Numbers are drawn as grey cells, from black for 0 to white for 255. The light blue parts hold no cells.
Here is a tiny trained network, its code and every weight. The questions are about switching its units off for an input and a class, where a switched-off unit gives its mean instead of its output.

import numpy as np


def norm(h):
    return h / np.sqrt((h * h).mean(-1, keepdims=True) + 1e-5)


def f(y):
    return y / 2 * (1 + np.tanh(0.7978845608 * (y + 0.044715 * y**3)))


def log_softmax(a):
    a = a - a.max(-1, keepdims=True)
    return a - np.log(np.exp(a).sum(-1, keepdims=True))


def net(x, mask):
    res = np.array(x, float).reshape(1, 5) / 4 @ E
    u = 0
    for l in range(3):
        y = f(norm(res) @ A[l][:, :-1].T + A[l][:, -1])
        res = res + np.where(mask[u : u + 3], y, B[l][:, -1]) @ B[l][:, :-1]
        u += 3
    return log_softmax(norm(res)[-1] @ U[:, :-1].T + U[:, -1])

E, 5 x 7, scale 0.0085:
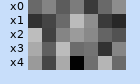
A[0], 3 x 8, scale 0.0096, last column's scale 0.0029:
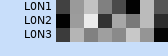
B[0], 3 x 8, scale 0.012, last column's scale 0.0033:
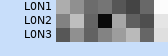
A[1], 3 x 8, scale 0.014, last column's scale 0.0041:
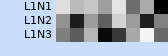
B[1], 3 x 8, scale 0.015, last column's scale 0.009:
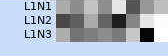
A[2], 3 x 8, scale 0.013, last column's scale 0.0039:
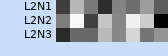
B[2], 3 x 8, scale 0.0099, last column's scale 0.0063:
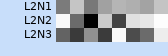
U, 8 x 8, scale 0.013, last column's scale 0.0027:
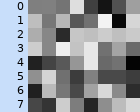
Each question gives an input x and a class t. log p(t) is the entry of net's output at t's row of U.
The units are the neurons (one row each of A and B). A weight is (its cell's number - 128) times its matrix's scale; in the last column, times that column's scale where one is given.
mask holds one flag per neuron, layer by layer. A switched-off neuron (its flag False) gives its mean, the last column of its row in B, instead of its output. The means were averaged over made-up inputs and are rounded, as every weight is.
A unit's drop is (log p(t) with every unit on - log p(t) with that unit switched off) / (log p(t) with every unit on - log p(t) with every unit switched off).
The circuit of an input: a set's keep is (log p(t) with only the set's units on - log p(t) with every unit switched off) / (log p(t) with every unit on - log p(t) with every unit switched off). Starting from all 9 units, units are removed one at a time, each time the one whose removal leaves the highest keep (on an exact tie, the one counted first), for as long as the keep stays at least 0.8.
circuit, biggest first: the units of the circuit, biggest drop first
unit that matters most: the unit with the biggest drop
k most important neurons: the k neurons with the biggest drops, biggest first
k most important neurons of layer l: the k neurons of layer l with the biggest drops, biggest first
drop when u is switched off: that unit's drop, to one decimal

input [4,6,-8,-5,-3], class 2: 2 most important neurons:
(L2N2; L1N3)
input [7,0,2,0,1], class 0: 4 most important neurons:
(L0N1; L1N2; L1N3; L0N2)
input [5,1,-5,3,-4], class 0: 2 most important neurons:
(L0N1; L2N3)
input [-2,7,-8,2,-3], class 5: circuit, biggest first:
(L0N1; L0N2)
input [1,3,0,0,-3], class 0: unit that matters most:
L1N2
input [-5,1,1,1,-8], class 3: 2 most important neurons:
(L1N1; L2N2)
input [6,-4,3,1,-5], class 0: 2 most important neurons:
(L0N1; L1N2)
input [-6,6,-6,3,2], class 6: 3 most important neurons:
(L0N2; L2N1; L1N3)
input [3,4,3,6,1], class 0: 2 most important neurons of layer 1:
(L1N2; L1N3)
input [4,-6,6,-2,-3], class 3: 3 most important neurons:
(L1N1; L0N3; L2N2)
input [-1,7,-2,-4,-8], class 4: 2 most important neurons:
(L2N3; L2N1)
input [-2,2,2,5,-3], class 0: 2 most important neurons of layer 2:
(L2N3; L2N1)
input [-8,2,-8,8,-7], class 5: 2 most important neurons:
(L0N1; L0N2)
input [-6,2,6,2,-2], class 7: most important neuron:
(L1N2)
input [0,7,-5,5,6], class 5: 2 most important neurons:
(L0N2; L0N1)
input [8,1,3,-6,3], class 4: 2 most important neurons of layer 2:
(L2N3; L2N2)
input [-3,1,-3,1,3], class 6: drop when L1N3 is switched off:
0.1
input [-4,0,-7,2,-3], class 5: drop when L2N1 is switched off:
-0.1
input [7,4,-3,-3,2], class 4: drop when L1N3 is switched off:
0.2
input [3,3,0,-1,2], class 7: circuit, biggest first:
(L1N3)
